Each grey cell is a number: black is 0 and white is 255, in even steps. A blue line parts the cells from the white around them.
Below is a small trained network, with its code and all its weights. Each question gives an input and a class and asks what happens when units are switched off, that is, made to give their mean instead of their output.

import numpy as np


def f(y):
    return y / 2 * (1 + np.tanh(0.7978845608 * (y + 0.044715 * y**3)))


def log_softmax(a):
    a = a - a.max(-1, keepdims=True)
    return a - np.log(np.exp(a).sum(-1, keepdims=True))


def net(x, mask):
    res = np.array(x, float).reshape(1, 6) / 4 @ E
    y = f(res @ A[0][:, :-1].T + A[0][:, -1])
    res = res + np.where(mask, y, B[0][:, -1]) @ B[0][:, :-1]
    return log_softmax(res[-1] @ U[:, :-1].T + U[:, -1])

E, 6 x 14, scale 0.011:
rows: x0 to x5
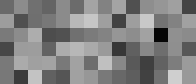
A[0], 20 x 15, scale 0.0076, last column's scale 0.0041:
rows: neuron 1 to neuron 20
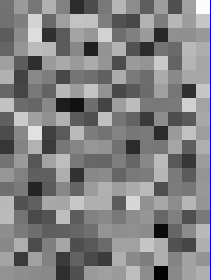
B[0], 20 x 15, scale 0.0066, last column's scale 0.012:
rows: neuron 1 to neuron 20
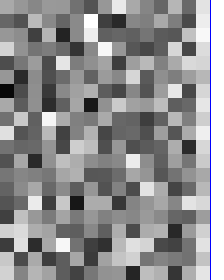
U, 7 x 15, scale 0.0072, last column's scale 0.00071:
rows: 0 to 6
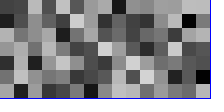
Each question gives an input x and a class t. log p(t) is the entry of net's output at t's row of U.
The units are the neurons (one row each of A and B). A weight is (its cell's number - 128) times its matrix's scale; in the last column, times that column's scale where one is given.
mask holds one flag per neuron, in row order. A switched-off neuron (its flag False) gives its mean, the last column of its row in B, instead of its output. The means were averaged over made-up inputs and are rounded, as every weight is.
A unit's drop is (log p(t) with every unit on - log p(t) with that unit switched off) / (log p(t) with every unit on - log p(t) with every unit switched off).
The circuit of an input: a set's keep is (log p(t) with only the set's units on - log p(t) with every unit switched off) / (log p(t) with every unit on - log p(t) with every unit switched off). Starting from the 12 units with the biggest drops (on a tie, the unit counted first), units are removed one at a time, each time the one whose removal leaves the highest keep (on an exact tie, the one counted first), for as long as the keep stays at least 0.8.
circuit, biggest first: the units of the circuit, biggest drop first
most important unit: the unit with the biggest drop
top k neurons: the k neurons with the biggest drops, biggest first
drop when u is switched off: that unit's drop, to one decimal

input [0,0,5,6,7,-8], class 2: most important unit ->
neuron 3
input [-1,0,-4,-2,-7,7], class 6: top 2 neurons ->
[neuron 19; neuron 6]
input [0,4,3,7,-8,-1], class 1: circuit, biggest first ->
[neuron 7; neuron 2]
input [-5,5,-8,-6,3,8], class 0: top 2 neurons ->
[neuron 15; neuron 5]
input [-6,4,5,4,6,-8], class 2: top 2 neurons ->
[neuron 3; neuron 18]
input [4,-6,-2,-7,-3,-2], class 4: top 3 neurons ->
[neuron 18; neuron 12; neuron 20]
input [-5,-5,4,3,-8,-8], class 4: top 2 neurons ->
[neuron 18; neuron 12]
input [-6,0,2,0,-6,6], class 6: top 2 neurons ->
[neuron 19; neuron 8]
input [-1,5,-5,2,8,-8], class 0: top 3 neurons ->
[neuron 15; neuron 5; neuron 11]
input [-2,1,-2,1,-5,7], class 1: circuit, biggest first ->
[neuron 20; neuron 7]
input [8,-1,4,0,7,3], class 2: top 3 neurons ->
[neuron 3; neuron 10; neuron 7]
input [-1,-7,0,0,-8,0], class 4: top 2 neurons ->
[neuron 18; neuron 20]
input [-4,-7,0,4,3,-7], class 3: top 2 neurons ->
[neuron 4; neuron 9]
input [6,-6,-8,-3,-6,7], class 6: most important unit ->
neuron 19
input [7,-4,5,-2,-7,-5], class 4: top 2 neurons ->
[neuron 18; neuron 12]
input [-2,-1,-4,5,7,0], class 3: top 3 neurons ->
[neuron 9; neuron 4; neuron 14]
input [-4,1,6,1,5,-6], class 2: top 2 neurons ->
[neuron 3; neuron 18]
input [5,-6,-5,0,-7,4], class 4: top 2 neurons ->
[neuron 12; neuron 2]
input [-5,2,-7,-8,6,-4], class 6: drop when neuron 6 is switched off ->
0.1
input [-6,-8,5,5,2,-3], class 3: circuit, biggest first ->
[neuron 4]
